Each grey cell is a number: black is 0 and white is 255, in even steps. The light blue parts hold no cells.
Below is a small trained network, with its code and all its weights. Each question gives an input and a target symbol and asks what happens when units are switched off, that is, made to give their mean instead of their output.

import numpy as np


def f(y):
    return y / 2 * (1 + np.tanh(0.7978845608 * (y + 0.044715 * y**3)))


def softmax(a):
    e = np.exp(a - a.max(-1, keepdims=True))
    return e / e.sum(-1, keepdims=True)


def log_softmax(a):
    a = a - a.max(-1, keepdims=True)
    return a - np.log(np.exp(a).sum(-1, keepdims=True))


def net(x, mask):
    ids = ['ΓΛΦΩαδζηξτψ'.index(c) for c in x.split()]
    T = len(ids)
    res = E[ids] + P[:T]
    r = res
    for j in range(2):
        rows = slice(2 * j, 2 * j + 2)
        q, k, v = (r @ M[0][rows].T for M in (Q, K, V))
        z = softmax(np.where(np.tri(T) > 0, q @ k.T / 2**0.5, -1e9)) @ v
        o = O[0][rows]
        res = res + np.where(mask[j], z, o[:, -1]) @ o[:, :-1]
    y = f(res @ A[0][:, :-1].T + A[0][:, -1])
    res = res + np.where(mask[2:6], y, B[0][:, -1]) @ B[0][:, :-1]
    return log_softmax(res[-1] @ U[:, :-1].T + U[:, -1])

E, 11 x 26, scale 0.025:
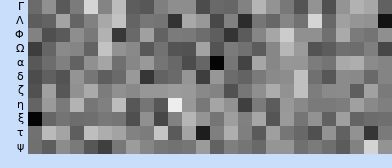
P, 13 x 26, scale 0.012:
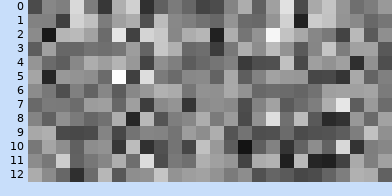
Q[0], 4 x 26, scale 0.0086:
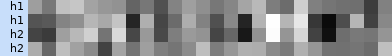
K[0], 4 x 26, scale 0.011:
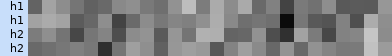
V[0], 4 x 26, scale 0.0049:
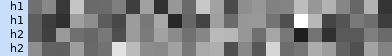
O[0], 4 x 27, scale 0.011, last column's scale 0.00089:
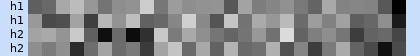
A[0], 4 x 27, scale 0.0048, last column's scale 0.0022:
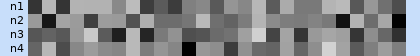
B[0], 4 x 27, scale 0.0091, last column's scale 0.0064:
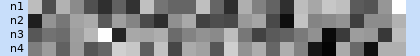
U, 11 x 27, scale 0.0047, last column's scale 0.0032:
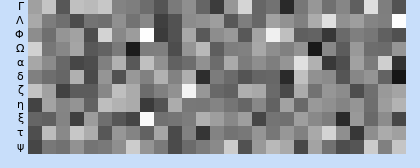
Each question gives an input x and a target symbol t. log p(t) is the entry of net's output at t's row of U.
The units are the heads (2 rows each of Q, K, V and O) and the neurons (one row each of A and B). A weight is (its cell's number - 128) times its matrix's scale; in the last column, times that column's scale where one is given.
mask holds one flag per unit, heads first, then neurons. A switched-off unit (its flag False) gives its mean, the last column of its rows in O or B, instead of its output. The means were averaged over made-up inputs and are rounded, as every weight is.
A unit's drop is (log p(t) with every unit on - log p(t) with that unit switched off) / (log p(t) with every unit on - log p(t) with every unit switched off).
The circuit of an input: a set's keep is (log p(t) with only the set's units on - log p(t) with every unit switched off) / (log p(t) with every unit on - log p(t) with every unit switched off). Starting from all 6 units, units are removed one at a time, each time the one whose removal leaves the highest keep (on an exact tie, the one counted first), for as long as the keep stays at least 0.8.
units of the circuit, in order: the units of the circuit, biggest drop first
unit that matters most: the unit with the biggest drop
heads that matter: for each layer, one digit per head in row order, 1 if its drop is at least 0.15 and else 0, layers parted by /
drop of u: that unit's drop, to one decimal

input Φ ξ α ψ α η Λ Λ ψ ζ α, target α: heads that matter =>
01
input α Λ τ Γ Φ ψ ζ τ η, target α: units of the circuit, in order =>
(h1)
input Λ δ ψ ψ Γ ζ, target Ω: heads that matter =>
01
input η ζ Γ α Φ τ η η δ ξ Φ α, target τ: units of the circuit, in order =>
(h2, n2)
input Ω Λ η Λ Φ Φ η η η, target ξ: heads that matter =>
10
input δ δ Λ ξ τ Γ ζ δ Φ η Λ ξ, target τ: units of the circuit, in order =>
(h2, n2)
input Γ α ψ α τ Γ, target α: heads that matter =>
10
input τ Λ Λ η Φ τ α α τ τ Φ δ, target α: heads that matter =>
10
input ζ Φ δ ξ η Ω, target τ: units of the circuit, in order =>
(n2, h2)
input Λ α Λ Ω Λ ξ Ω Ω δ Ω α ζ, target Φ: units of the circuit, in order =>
(h1, n1)
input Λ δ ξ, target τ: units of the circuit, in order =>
(n2, h2)
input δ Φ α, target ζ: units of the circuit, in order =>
(h1, n2)
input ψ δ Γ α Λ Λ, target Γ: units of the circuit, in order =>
(n2, h2)
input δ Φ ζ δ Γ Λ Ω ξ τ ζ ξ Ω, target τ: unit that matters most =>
h2
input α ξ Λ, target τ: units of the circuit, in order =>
(n2, h2)
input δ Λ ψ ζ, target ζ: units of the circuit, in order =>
(n4, h2)
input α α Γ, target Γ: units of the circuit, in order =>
(h2, n2)
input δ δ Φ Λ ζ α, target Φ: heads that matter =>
11
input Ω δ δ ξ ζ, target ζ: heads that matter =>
01
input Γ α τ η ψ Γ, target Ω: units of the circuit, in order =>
(h2)
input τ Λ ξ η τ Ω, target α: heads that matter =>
10
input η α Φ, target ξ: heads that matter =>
11
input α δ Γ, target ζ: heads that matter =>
10
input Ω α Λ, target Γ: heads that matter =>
01
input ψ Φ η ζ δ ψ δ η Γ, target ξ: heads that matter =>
10
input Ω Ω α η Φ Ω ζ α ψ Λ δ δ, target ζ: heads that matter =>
10
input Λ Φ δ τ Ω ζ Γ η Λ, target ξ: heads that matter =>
10
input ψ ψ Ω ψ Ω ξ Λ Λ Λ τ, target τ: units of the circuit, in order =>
(h2)
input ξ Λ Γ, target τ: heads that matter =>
01
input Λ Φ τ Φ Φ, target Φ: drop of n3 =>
0.2
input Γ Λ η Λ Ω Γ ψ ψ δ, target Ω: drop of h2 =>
1.3
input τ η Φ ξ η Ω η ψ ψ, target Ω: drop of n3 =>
0.1
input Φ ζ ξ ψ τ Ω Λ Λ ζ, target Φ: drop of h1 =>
0.4
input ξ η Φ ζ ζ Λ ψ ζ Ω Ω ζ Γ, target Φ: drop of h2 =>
0.4
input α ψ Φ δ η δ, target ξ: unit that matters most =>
h1
